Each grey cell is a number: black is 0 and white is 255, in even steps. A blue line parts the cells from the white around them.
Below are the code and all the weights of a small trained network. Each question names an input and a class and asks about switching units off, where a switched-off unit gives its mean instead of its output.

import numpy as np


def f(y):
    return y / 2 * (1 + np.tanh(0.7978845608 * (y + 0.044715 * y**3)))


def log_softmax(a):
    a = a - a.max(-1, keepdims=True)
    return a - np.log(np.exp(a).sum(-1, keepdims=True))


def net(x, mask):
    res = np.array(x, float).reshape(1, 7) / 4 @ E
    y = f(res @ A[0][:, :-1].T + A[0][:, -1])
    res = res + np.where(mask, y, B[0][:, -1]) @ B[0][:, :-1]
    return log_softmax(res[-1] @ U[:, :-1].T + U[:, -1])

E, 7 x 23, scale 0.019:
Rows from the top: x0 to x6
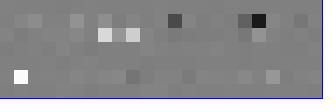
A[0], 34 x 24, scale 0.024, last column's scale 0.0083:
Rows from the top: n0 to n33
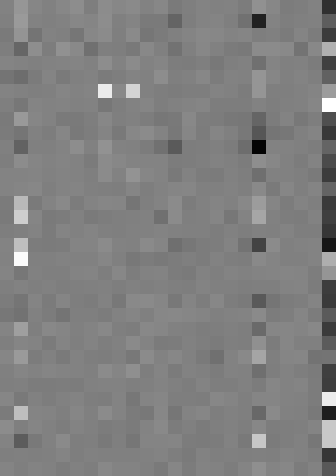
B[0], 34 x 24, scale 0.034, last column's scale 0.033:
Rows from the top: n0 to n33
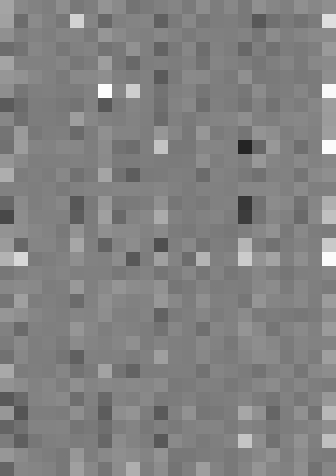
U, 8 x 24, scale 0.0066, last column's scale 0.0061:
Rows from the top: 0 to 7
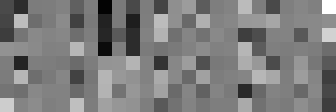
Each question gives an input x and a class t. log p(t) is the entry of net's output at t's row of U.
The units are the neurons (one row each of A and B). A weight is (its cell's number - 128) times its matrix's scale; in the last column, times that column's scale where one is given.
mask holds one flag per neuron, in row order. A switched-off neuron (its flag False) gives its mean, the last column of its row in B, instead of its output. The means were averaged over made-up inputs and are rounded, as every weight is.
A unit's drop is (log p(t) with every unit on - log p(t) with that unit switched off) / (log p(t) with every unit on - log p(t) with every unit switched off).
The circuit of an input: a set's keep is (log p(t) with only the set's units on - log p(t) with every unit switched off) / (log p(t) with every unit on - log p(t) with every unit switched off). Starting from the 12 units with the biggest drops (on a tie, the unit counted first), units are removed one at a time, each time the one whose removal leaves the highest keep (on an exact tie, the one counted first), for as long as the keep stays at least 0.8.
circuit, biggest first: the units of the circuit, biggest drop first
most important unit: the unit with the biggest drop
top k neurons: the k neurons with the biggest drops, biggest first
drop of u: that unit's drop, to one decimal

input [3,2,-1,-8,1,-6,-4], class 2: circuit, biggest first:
[n6; n18]
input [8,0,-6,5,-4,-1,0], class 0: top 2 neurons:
[n10; n6]
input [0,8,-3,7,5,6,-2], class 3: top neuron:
[n6]
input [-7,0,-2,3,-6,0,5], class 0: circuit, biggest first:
[n10; n6; n18]
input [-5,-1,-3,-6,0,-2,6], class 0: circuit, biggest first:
[n6; n10; n18]
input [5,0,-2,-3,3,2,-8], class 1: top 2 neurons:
[n6; n1]
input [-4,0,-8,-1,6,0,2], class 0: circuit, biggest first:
[n10; n18; n6]
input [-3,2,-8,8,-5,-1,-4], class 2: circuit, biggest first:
[n6; n18]
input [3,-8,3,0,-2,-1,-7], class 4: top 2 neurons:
[n18; n31]
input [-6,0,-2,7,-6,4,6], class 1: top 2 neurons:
[n6; n1]
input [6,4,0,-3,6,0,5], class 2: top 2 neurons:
[n6; n18]
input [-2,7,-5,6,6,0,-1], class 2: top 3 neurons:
[n10; n6; n18]
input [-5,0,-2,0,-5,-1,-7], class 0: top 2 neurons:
[n6; n10]
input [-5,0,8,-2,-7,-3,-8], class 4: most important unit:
n10
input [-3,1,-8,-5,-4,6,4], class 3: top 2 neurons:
[n6; n17]
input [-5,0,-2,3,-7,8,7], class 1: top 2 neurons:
[n6; n15]
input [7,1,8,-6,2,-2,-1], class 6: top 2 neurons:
[n18; n17]
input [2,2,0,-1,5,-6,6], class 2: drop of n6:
0.8
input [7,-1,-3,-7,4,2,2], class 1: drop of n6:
0.8
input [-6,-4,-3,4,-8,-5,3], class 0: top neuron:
[n6]
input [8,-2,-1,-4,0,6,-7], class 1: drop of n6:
0.9
